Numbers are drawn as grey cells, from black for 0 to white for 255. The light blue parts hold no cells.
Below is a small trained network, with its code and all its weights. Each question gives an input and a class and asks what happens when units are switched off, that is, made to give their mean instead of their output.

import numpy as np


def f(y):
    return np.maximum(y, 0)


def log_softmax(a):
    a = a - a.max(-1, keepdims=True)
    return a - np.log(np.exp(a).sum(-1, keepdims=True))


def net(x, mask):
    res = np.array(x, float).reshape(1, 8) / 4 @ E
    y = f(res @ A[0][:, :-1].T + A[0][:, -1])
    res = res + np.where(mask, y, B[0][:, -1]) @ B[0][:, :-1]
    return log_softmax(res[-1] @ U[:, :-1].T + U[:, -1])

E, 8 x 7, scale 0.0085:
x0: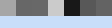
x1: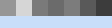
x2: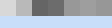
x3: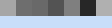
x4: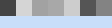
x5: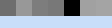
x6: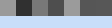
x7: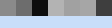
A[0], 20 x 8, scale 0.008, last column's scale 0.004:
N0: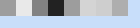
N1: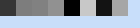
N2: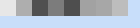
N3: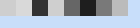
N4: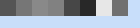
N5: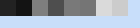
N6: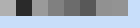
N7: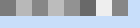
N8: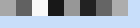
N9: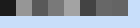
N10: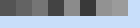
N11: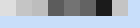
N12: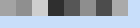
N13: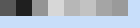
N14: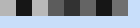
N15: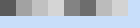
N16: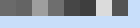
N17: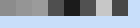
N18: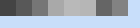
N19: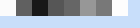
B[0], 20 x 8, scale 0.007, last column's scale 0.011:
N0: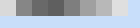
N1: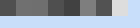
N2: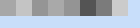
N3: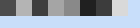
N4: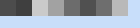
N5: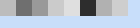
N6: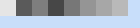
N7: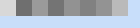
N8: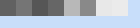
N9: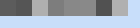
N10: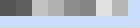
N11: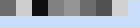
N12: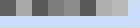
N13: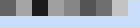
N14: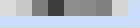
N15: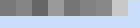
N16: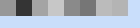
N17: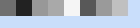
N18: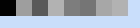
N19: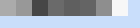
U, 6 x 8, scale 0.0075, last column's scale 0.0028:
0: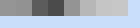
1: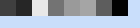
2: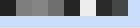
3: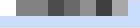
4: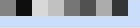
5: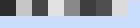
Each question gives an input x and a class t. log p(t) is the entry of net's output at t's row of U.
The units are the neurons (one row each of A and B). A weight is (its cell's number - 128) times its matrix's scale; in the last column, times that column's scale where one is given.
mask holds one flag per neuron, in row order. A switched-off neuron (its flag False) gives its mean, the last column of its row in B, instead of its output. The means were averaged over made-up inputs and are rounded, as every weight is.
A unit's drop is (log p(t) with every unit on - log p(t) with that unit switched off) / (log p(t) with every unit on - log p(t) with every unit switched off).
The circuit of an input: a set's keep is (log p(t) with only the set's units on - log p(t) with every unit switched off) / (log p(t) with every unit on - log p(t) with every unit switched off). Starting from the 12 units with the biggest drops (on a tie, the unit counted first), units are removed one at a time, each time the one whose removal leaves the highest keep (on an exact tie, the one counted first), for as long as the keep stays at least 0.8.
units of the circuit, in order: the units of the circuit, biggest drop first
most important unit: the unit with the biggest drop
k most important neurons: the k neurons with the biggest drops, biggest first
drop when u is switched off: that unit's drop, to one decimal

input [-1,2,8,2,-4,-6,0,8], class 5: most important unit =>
N3
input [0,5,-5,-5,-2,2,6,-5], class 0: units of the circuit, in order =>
N14, N8
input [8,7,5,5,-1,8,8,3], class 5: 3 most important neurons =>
N3, N11, N0
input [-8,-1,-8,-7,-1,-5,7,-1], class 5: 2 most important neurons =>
N13, N18
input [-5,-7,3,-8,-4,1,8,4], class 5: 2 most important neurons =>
N13, N18
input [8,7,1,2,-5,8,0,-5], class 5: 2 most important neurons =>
N3, N11
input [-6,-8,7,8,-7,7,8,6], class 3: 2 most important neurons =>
N8, N19
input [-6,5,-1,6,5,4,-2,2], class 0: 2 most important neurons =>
N0, N13
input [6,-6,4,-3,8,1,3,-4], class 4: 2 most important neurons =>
N11, N7
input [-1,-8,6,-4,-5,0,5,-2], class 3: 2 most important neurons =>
N8, N10
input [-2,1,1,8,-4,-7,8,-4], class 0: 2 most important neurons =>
N8, N14
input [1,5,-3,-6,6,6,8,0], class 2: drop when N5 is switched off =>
0.2
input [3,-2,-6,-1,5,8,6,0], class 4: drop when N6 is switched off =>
0.0
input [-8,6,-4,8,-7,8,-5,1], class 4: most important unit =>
N17
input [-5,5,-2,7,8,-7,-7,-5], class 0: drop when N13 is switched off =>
0.1
